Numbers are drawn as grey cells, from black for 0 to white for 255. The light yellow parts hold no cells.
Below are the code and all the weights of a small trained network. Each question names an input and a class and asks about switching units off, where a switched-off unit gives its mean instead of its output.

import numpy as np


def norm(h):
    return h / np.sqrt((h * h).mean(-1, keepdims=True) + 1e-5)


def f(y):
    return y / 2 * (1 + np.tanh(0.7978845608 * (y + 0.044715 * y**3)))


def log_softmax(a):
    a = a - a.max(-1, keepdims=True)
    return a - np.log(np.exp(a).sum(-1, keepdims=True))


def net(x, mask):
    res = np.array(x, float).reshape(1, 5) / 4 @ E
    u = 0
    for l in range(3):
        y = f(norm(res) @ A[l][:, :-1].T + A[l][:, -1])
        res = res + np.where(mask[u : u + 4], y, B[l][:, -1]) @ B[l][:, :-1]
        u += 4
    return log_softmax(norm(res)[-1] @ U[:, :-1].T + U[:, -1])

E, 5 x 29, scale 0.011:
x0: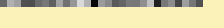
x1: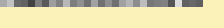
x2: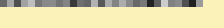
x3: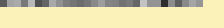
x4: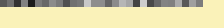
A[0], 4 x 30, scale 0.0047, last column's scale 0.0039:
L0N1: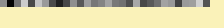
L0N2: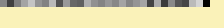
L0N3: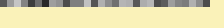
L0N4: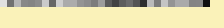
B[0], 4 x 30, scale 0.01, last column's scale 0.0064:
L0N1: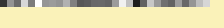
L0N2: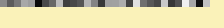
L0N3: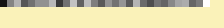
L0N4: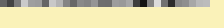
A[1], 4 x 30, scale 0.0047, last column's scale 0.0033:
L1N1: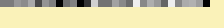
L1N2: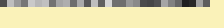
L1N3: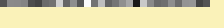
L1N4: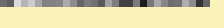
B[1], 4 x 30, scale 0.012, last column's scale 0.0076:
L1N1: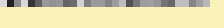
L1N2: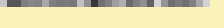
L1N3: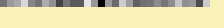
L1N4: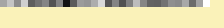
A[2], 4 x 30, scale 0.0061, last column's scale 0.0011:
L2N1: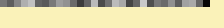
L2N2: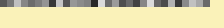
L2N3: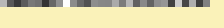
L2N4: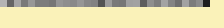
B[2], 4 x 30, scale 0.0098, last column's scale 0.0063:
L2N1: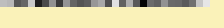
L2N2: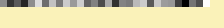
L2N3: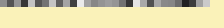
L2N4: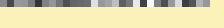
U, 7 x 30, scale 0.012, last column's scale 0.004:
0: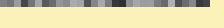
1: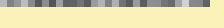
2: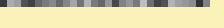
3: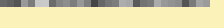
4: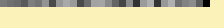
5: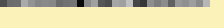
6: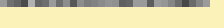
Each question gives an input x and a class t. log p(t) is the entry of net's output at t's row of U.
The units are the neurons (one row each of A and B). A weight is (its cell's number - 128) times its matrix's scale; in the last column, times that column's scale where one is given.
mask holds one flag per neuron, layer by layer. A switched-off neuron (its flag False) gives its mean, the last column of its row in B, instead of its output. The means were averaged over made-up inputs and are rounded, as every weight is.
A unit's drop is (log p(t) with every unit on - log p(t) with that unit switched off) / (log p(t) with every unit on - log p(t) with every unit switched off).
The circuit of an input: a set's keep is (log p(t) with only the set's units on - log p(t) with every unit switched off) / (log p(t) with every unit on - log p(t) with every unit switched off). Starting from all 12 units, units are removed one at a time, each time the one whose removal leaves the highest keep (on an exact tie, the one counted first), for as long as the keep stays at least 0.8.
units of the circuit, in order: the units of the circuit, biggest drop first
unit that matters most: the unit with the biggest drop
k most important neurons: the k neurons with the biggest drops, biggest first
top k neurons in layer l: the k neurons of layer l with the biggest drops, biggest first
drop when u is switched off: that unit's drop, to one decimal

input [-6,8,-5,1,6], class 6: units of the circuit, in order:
[L2N3]
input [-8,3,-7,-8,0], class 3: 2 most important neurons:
[L0N1; L2N3]
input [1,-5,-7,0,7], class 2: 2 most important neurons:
[L0N3; L2N1]
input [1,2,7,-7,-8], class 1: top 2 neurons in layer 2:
[L2N2; L2N4]
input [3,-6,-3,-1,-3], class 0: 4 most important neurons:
[L2N2; L1N3; L1N2; L1N4]
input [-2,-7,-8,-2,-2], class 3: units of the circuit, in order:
[L0N1; L2N2]
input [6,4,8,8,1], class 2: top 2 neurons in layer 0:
[L0N3; L0N1]
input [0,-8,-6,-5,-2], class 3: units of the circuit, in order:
[L0N1; L2N2]
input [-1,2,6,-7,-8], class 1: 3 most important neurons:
[L1N4; L2N2; L2N4]
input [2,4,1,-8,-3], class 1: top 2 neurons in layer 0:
[L0N4; L0N1]
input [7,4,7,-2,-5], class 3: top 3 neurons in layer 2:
[L2N1; L2N3; L2N2]
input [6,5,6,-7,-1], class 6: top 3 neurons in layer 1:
[L1N4; L1N3; L1N1]
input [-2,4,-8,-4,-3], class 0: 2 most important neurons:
[L1N3; L0N2]
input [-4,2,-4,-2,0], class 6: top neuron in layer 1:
[L1N4]
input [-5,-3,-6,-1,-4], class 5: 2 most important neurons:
[L0N1; L0N4]
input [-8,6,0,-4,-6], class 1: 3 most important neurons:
[L1N1; L2N2; L0N1]
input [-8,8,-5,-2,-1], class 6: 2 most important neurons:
[L2N3; L1N4]
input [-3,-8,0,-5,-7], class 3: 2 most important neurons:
[L0N1; L1N3]
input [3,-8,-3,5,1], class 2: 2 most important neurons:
[L1N3; L0N3]
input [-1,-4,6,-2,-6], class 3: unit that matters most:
L1N2
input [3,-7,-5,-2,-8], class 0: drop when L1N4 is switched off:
0.1
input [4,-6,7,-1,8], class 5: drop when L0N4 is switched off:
-0.1
